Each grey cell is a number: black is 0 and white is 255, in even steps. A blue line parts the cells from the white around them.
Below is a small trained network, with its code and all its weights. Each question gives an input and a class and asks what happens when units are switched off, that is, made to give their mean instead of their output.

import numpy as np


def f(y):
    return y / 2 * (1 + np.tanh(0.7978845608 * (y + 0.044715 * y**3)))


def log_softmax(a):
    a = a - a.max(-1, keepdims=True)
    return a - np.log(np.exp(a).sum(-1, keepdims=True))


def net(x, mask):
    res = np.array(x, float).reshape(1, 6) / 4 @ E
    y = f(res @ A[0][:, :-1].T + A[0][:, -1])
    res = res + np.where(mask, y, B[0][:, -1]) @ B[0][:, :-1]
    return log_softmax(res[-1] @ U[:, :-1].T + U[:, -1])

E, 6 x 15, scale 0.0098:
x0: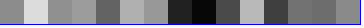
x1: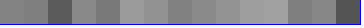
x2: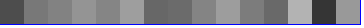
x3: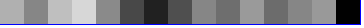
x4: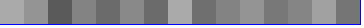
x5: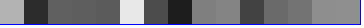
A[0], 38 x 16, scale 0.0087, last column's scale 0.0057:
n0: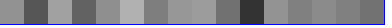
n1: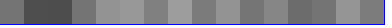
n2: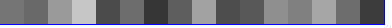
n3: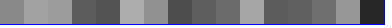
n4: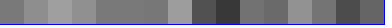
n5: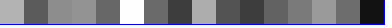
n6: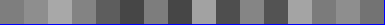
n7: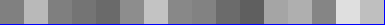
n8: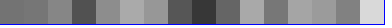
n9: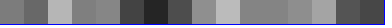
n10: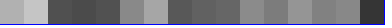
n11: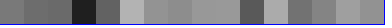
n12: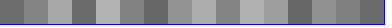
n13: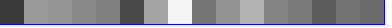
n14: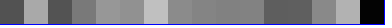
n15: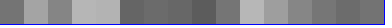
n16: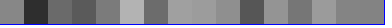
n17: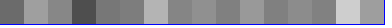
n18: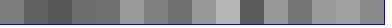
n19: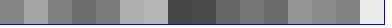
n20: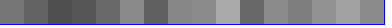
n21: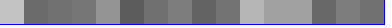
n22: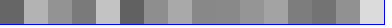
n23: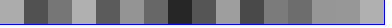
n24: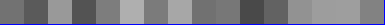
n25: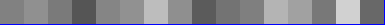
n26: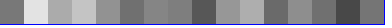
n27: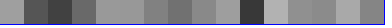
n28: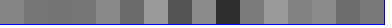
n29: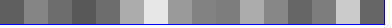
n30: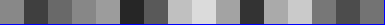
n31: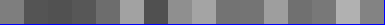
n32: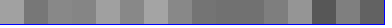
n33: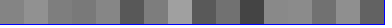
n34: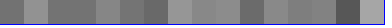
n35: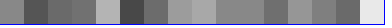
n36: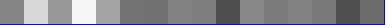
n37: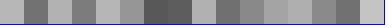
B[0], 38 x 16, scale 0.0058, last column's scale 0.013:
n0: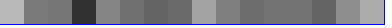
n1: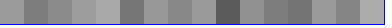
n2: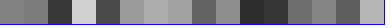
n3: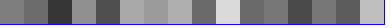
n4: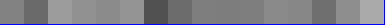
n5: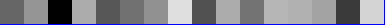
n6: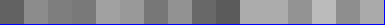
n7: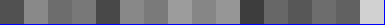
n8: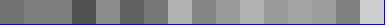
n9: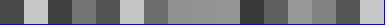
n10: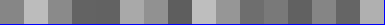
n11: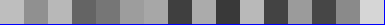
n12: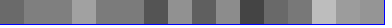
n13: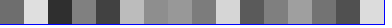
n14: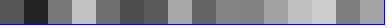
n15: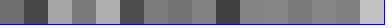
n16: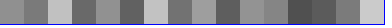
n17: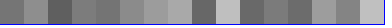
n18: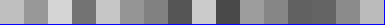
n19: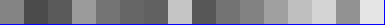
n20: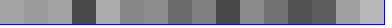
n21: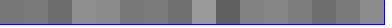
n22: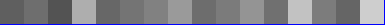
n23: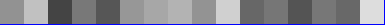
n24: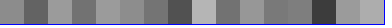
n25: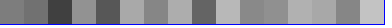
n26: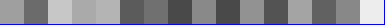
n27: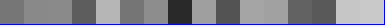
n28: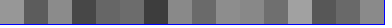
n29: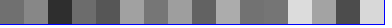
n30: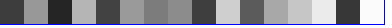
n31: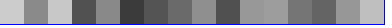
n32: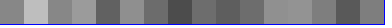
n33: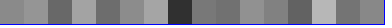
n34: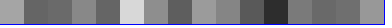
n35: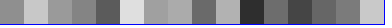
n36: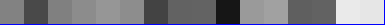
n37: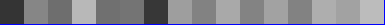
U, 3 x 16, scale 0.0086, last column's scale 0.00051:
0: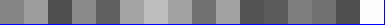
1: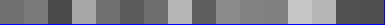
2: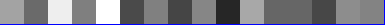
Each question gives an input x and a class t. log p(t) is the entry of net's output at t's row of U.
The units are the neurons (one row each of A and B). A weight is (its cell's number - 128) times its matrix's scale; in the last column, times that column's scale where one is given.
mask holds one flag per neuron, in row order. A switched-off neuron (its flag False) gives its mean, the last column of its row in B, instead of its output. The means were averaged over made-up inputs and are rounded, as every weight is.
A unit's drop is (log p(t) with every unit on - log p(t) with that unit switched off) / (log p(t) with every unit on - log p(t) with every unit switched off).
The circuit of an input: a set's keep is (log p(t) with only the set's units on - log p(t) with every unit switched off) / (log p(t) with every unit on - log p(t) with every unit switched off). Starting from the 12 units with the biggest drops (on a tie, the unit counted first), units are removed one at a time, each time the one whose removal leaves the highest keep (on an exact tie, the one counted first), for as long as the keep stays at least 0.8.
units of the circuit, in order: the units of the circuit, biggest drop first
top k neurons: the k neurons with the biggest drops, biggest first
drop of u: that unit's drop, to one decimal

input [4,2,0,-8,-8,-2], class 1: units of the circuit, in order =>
n14
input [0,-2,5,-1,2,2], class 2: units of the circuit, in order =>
n30; n13; n29
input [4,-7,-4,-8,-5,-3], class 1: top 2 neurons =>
n14; n19
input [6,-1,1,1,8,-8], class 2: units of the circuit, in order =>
n26; n30
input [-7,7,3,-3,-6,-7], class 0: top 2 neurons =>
n35; n13
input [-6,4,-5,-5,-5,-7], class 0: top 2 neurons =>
n13; n35
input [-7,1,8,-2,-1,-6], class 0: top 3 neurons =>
n35; n13; n19
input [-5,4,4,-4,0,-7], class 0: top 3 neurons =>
n13; n35; n19
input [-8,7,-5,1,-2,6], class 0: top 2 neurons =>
n30; n5
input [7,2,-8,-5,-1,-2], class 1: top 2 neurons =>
n19; n14
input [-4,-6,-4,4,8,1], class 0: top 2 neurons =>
n35; n19
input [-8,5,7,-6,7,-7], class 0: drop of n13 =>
0.2
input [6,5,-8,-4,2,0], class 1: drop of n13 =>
0.1
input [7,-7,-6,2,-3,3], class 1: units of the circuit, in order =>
n19
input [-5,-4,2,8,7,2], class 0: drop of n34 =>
0.2
